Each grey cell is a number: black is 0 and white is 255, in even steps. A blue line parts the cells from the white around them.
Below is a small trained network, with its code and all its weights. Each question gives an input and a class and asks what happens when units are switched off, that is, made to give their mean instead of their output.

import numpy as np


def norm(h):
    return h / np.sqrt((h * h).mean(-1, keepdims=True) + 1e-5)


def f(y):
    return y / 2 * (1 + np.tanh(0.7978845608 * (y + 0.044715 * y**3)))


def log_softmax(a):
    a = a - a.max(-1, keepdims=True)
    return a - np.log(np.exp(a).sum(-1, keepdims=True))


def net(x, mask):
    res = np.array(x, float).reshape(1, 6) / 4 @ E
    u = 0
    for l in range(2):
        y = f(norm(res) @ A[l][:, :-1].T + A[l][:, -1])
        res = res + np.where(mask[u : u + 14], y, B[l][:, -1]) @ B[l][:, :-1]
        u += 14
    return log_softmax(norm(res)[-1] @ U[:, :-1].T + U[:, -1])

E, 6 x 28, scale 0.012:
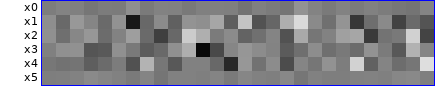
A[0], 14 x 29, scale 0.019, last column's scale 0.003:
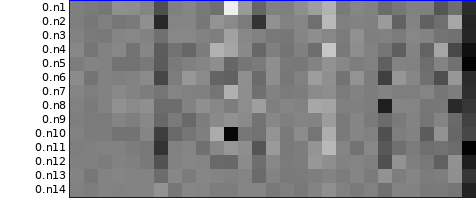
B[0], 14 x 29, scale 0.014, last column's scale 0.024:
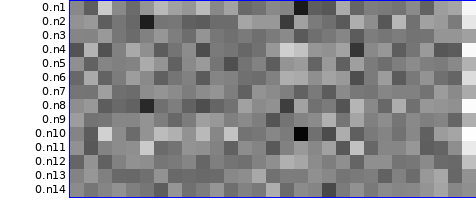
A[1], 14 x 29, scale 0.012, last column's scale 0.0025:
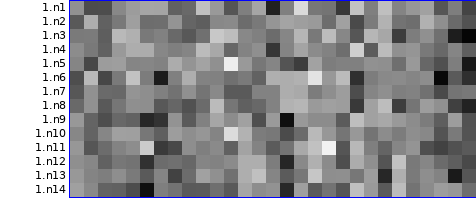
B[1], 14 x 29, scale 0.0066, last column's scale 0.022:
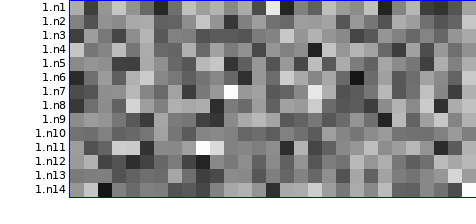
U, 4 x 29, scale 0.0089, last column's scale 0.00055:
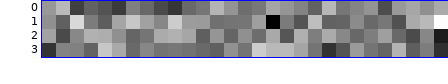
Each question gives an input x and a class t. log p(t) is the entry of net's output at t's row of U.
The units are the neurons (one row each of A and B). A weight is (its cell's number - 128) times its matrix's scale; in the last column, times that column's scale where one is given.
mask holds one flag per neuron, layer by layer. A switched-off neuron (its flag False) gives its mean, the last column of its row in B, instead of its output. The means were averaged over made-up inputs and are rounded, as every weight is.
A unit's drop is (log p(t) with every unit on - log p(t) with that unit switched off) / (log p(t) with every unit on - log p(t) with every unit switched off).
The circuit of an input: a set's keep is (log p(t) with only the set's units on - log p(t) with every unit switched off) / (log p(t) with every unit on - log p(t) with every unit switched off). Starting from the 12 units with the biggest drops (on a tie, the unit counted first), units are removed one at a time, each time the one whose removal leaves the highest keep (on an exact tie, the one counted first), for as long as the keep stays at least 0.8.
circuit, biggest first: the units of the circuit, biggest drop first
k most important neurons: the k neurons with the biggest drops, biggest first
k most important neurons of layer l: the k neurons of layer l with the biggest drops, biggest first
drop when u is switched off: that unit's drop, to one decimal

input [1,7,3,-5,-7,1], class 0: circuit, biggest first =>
[0.n8]
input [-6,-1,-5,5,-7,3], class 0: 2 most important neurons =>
[0.n8; 0.n4]
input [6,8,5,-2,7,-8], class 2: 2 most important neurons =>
[0.n8; 0.n11]
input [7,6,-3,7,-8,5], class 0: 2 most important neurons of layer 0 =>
[0.n8; 0.n1]
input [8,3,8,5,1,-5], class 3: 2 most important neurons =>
[0.n4; 0.n1]
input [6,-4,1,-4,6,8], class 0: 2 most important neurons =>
[0.n4; 0.n10]
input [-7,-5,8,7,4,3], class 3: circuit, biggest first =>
[0.n1; 0.n8]
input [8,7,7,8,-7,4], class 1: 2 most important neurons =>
[0.n10; 0.n2]
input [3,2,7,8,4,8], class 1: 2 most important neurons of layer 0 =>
[0.n10; 0.n6]
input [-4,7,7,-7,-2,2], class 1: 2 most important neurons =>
[0.n1; 0.n6]
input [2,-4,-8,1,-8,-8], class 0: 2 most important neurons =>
[0.n4; 0.n8]
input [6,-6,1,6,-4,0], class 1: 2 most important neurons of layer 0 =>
[0.n8; 0.n2]
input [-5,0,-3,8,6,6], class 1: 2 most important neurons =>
[0.n10; 0.n8]
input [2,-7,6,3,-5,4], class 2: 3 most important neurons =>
[0.n10; 0.n1; 0.n8]
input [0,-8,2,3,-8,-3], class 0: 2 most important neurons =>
[0.n4; 0.n10]
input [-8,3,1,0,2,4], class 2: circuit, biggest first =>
[0.n11]
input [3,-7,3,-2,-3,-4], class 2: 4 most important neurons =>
[0.n10; 0.n1; 0.n8; 0.n2]
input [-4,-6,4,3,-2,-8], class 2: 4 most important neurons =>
[0.n10; 0.n1; 0.n8; 0.n2]
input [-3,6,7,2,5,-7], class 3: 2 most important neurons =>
[0.n4; 0.n8]
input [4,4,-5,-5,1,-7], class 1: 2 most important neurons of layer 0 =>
[0.n1; 0.n4]
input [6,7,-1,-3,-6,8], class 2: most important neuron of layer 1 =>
[1.n11]
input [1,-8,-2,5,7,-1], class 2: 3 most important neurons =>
[0.n10; 0.n8; 0.n2]
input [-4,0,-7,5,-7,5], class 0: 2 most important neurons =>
[0.n8; 0.n4]
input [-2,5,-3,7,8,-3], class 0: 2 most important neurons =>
[0.n2; 0.n1]
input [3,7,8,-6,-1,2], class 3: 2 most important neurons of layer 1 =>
[1.n3; 1.n8]
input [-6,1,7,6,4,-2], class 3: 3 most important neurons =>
[0.n4; 0.n1; 0.n8]
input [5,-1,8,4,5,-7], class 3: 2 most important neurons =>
[0.n4; 0.n8]
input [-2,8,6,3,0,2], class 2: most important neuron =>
[0.n11]
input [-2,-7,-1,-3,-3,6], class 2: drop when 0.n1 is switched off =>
1.3
